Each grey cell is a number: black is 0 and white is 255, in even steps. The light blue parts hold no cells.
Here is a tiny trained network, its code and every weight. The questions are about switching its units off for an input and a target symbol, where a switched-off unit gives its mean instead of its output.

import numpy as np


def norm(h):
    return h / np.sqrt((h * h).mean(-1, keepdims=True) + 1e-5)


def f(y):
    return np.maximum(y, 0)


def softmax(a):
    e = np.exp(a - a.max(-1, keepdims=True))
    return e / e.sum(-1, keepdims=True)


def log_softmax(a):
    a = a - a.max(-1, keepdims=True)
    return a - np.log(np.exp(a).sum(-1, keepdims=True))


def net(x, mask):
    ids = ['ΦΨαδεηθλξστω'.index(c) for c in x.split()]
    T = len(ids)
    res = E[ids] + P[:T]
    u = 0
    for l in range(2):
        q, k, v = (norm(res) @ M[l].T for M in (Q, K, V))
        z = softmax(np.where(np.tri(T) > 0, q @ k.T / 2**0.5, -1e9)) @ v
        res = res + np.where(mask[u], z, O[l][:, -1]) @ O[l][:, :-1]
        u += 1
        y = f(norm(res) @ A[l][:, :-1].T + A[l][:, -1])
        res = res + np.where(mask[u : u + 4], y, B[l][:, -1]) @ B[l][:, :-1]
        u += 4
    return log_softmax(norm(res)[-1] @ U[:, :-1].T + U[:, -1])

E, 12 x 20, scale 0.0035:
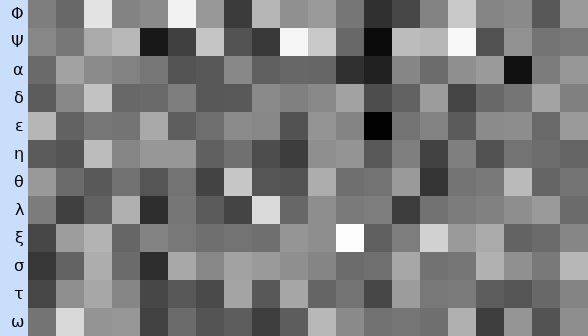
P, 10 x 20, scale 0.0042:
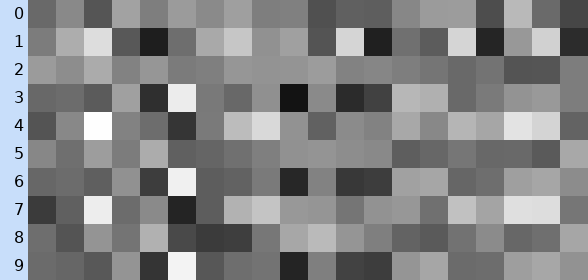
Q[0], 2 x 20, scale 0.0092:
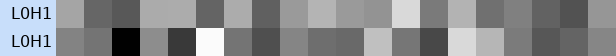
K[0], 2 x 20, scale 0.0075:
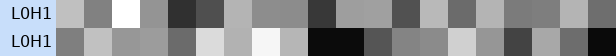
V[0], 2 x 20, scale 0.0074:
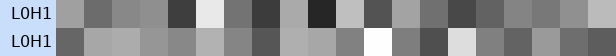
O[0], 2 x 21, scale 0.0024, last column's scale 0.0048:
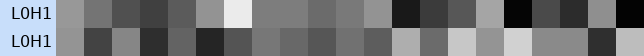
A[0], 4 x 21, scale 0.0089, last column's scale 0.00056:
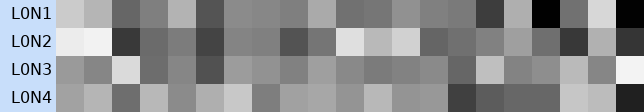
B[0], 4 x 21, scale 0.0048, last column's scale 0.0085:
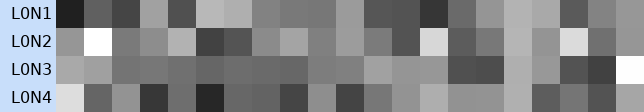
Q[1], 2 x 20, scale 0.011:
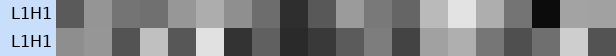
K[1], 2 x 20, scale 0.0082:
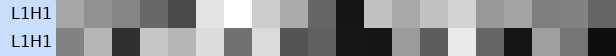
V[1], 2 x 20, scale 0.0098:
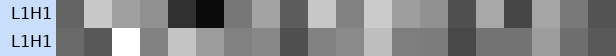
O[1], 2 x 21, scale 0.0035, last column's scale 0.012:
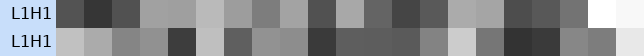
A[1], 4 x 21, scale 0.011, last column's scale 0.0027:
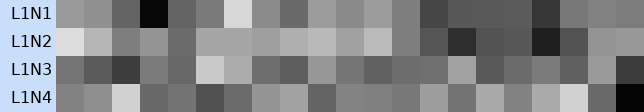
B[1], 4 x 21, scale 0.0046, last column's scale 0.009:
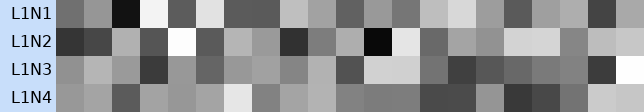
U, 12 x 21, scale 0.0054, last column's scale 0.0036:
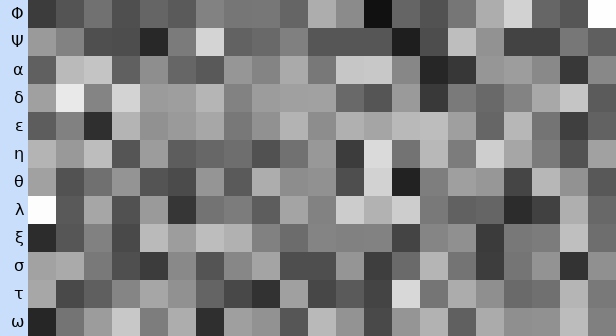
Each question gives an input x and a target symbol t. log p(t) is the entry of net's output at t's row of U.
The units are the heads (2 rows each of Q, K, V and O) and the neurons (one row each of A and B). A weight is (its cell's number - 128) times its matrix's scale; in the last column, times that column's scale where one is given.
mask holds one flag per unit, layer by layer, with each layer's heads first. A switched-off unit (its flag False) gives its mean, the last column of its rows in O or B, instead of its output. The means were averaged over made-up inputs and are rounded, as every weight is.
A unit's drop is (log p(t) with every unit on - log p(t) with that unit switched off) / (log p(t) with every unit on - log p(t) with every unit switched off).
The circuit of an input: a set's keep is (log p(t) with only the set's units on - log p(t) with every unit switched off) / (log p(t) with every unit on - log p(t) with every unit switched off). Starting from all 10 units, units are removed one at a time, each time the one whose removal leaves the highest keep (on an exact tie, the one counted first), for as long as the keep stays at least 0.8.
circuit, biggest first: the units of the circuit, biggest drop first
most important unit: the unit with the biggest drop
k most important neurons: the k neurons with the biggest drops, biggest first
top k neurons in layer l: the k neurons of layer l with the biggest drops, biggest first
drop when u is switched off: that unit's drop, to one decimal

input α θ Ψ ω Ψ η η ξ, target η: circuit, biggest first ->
L0N3, L1N2, L0H1, L1H1
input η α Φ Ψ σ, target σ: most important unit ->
L0H1
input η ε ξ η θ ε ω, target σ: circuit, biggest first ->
L1N2, L1N4
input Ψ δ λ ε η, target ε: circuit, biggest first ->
L1N1, L0H1
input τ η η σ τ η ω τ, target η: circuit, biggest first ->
L0N3, L1N2, L0H1, L1H1
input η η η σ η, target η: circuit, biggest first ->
L1N2, L0N3, L0H1, L1H1
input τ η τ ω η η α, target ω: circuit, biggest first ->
L0H1, L1H1
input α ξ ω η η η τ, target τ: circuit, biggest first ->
L0N4, L0H1, L1H1
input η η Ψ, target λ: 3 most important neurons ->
L1N3, L0N3, L1N1
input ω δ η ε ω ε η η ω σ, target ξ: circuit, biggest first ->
L1H1, L1N3
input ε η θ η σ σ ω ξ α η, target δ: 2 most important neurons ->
L0N3, L1N4
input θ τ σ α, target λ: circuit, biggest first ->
L0H1, L0N4, L1N3, L1H1
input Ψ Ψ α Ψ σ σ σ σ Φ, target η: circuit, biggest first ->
L1N2, L1H1
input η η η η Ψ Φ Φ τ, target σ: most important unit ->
L0H1
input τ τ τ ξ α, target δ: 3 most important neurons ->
L0N1, L1N4, L1N3
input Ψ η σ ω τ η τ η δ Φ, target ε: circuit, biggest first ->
L1N1, L0H1, L1H1
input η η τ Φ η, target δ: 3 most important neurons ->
L0N1, L1N4, L1N3
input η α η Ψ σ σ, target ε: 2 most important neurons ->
L1N1, L0N4
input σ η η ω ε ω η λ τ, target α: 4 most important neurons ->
L0N1, L1N3, L0N2, L1N4
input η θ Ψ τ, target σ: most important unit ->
L1H1
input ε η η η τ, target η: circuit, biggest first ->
L1N2, L0N3, L0H1, L1H1
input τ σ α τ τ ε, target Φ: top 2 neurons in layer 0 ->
L0N1, L0N2
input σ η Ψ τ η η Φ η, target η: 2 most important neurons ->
L0N3, L1N2
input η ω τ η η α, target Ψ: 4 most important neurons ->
L0N1, L0N4, L1N3, L0N3
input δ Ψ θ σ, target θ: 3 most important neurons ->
L1N4, L0N3, L1N2
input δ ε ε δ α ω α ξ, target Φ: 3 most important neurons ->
L0N3, L0N2, L1N3
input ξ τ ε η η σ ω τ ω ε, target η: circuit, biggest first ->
L0H1
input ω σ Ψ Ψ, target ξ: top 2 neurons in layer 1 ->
L1N3, L1N1
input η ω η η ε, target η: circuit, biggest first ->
L1N2, L0N3, L0H1, L1H1
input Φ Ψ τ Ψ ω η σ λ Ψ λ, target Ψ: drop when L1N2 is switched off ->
0.2
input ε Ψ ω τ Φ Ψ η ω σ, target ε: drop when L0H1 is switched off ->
1.3
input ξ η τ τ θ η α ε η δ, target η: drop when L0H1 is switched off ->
1.6
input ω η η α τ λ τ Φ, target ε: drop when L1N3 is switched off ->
0.0
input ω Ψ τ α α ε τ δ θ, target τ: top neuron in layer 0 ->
L0N4
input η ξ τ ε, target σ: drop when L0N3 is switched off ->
0.1
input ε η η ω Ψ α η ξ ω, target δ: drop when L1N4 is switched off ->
0.3
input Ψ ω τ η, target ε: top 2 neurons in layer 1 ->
L1N1, L1N2
